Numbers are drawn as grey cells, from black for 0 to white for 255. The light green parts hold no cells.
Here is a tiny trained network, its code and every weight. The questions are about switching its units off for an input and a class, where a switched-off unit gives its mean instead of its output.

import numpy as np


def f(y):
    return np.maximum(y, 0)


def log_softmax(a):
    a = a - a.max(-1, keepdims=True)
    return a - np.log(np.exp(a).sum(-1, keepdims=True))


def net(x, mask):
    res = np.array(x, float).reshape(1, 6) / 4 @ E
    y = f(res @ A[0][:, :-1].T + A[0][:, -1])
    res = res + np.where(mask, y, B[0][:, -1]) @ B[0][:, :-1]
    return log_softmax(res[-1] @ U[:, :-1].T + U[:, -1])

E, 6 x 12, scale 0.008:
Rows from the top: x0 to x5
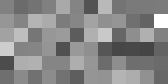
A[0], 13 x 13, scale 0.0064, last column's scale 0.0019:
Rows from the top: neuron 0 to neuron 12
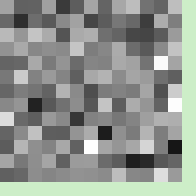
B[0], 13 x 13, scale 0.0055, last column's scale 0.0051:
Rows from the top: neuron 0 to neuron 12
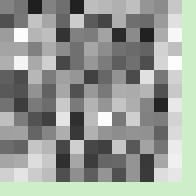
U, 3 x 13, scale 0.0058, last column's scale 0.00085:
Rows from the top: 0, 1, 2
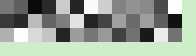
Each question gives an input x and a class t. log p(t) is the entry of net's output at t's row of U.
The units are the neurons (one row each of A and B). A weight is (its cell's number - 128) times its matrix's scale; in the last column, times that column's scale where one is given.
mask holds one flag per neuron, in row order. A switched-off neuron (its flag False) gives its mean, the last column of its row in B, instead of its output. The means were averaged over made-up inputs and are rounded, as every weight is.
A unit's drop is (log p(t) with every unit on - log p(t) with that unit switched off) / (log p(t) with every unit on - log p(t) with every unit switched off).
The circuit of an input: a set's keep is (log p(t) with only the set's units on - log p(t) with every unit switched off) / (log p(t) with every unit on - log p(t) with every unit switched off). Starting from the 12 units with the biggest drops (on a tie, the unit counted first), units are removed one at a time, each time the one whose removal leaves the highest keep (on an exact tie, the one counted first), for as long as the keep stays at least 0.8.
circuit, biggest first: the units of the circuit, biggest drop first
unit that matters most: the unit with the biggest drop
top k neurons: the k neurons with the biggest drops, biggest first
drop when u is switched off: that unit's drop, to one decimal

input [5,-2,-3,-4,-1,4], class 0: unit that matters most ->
neuron 10
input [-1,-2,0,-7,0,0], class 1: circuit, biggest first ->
[neuron 8; neuron 10; neuron 2]
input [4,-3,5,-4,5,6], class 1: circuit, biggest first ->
[neuron 10; neuron 5]
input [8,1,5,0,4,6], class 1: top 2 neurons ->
[neuron 10; neuron 5]
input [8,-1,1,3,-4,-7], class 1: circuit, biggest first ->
[neuron 4; neuron 12]
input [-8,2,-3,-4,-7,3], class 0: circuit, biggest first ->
[neuron 11; neuron 0]
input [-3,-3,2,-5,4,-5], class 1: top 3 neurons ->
[neuron 8; neuron 0; neuron 10]
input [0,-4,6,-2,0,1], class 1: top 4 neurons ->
[neuron 10; neuron 5; neuron 9; neuron 0]
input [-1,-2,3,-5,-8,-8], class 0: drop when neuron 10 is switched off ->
0.0
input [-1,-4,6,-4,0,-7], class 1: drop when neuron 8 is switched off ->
0.2
